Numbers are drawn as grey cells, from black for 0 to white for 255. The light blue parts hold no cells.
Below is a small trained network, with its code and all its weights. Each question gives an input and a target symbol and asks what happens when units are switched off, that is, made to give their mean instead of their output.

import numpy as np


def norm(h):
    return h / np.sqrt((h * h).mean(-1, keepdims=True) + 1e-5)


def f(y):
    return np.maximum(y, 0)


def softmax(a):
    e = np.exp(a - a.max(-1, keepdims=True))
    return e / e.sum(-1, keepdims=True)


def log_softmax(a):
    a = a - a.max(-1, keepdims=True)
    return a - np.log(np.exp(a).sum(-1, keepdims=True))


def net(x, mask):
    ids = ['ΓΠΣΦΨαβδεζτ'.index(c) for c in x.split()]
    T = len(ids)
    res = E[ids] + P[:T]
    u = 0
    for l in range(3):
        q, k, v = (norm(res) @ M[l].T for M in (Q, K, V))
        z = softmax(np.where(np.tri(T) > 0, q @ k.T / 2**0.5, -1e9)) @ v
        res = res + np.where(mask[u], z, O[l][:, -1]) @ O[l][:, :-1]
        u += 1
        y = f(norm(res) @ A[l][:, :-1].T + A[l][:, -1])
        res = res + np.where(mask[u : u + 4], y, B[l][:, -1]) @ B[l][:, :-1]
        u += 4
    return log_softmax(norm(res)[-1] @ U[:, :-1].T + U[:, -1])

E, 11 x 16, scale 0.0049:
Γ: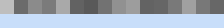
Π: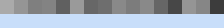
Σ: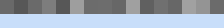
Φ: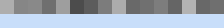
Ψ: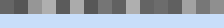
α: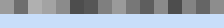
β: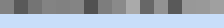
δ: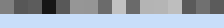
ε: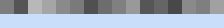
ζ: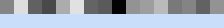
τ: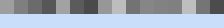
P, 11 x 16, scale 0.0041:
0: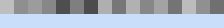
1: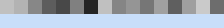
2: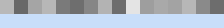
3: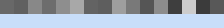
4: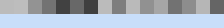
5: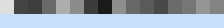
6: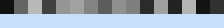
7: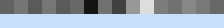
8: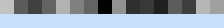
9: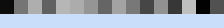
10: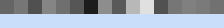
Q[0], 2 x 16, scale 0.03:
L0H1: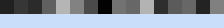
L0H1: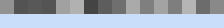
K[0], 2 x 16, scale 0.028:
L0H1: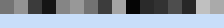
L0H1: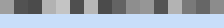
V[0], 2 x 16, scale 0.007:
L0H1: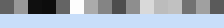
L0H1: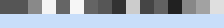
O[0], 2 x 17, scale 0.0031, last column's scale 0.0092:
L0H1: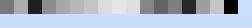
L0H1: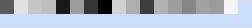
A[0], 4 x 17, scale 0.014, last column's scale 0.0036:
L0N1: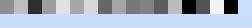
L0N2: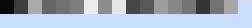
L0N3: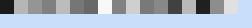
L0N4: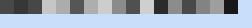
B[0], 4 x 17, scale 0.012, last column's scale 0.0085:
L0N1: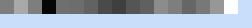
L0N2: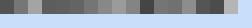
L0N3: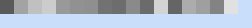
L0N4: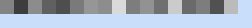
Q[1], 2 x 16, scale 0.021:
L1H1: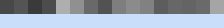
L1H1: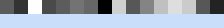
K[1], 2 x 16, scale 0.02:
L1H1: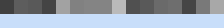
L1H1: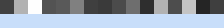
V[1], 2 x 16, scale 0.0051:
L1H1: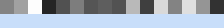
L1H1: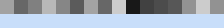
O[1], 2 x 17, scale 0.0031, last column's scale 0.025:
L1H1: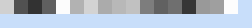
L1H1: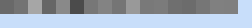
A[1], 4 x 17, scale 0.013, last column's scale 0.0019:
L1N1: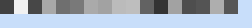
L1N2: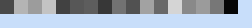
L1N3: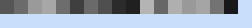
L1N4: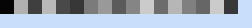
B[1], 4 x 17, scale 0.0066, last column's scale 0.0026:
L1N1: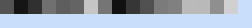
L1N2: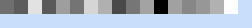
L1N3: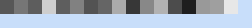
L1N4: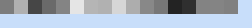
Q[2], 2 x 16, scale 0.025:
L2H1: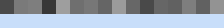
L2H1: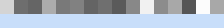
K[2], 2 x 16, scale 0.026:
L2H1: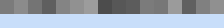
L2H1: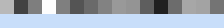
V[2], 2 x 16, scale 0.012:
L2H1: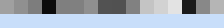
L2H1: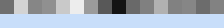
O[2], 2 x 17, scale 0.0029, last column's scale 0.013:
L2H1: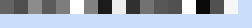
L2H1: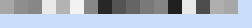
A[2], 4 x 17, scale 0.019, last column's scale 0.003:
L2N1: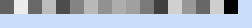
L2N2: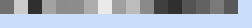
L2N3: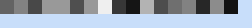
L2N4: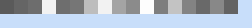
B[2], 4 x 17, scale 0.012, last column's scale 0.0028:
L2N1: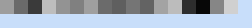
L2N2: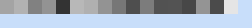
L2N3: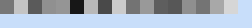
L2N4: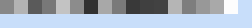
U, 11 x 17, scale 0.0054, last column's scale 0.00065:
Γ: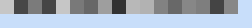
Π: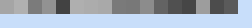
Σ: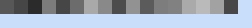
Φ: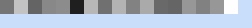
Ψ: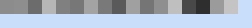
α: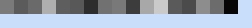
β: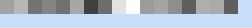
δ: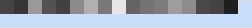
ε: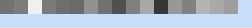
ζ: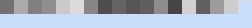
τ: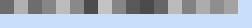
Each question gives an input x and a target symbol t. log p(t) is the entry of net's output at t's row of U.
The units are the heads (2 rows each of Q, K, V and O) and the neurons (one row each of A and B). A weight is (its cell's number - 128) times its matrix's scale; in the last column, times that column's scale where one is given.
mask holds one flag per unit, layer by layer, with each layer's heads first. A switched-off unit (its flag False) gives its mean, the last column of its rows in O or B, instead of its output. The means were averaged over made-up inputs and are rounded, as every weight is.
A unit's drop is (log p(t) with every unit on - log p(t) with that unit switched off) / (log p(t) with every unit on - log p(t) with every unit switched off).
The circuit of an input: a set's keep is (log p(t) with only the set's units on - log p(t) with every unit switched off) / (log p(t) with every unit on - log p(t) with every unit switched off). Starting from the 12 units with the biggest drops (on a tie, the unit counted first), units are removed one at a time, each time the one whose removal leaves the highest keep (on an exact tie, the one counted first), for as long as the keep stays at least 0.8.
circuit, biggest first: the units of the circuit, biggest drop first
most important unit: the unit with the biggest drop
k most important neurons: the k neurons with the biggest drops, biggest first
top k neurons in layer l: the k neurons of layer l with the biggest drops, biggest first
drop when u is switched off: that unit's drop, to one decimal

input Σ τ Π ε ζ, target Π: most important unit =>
L0N1
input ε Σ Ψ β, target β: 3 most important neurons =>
[L0N1, L0N3, L0N4]
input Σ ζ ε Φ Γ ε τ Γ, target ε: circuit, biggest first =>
[L0H1, L1N2]
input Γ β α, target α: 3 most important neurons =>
[L1N3, L0N1, L0N3]
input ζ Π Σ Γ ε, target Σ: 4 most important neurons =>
[L1N1, L0N1, L0N2, L0N3]
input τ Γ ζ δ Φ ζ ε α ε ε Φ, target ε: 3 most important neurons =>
[L0N2, L1N2, L0N1]
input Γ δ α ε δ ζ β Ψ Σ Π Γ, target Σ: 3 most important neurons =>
[L0N1, L1N1, L0N2]
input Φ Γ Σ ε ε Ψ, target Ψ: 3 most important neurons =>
[L0N1, L2N1, L1N2]
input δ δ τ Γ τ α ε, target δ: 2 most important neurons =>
[L0N1, L0N4]
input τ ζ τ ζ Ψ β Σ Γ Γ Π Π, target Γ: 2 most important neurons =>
[L0N2, L0N1]
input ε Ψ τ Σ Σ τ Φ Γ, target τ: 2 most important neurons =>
[L0N1, L2N4]
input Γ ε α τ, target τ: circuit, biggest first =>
[L0N1, L2H1, L2N4]
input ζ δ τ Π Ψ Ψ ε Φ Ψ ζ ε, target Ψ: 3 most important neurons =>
[L0N2, L0N1, L2N1]
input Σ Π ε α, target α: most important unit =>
L0H1
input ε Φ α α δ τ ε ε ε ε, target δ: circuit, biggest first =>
[L0N1, L2H1]
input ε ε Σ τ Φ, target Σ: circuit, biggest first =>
[L0H1, L1N1, L0N1, L0N3]
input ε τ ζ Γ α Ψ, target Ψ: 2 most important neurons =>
[L0N2, L0N1]
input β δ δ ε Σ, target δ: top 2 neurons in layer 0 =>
[L0N4, L0N1]
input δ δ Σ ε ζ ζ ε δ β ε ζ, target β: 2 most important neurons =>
[L0N2, L0N1]
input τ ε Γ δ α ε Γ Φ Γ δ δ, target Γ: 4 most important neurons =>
[L0N2, L0N1, L0N4, L0N3]
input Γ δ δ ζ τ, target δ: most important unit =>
L0N4
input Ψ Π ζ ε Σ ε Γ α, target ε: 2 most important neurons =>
[L0N2, L1N2]
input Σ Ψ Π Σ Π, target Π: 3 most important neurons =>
[L0N1, L2N2, L0N4]
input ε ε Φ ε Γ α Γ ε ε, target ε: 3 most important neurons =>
[L0N1, L1N2, L0N3]
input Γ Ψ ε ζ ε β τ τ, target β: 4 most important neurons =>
[L0N2, L0N1, L0N3, L0N4]
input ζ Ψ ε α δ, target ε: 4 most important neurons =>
[L0N2, L1N2, L0N1, L0N4]
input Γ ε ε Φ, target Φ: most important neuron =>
[L0N1]
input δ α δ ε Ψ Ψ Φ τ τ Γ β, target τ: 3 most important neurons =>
[L0N1, L2N4, L0N2]
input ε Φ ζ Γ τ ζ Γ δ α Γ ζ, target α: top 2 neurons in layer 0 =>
[L0N1, L0N3]
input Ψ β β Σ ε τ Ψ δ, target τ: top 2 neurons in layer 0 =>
[L0N1, L0N4]
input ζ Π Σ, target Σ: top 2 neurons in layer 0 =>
[L0N1, L0N2]
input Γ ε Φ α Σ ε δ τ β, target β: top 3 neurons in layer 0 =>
[L0N1, L0N3, L0N2]
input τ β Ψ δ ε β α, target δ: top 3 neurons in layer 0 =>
[L0N1, L0N4, L0N2]
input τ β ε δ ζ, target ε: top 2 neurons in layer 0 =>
[L0N2, L0N1]
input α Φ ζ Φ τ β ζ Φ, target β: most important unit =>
L0N2
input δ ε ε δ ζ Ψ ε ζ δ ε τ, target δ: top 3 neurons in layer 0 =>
[L0N4, L0N1, L0N3]
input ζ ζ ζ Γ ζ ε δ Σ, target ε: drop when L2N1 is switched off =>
0.0
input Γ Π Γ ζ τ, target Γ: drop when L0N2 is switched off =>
0.9
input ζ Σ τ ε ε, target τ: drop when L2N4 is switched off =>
0.9
